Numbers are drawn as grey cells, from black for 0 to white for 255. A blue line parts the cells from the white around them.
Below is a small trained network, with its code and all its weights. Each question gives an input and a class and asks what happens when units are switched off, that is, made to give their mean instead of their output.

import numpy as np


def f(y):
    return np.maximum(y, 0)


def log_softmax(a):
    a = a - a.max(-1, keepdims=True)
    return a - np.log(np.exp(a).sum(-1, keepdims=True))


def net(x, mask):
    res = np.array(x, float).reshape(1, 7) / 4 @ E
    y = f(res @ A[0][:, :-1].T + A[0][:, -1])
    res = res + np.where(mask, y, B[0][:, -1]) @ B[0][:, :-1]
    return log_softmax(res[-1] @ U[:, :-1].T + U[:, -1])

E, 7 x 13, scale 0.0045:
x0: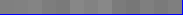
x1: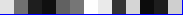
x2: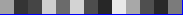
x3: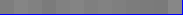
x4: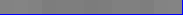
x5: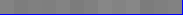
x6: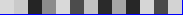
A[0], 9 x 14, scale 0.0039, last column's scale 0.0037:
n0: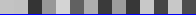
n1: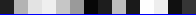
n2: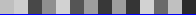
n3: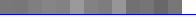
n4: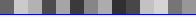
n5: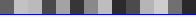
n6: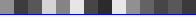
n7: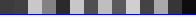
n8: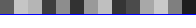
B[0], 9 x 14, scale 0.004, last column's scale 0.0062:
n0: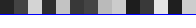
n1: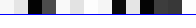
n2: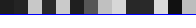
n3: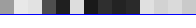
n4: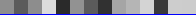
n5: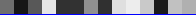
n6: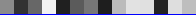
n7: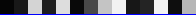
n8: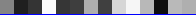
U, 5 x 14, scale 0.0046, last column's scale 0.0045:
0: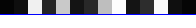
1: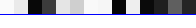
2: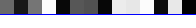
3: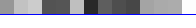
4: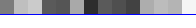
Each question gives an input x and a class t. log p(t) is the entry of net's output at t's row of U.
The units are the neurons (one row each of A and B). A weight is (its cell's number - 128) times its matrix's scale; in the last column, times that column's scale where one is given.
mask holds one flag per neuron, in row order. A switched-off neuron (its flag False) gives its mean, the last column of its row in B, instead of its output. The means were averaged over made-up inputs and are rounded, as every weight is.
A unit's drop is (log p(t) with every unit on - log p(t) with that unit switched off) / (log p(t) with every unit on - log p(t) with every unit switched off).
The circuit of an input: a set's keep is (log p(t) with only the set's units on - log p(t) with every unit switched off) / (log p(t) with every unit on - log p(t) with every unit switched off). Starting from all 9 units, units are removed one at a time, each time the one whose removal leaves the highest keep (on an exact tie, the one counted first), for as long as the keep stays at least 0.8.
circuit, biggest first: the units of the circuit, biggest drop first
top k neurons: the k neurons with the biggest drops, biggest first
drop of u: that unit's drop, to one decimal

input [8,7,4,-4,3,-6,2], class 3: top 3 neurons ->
[n1, n3, n8]
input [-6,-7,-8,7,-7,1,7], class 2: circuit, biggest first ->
[n5]
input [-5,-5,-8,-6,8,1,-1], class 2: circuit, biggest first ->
[n5, n8]
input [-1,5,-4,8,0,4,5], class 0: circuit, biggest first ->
[n1, n0]
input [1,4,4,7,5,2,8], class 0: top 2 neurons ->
[n0, n2]
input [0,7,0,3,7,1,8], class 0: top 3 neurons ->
[n0, n2, n1]
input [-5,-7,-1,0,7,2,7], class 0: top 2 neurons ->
[n2, n0]
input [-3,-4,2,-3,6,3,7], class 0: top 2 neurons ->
[n2, n0]
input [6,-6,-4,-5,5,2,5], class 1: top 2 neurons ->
[n1, n7]
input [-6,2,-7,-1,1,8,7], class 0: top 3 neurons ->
[n2, n0, n6]
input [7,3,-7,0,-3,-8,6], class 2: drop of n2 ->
-0.1
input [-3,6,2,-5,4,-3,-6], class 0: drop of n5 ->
0.0
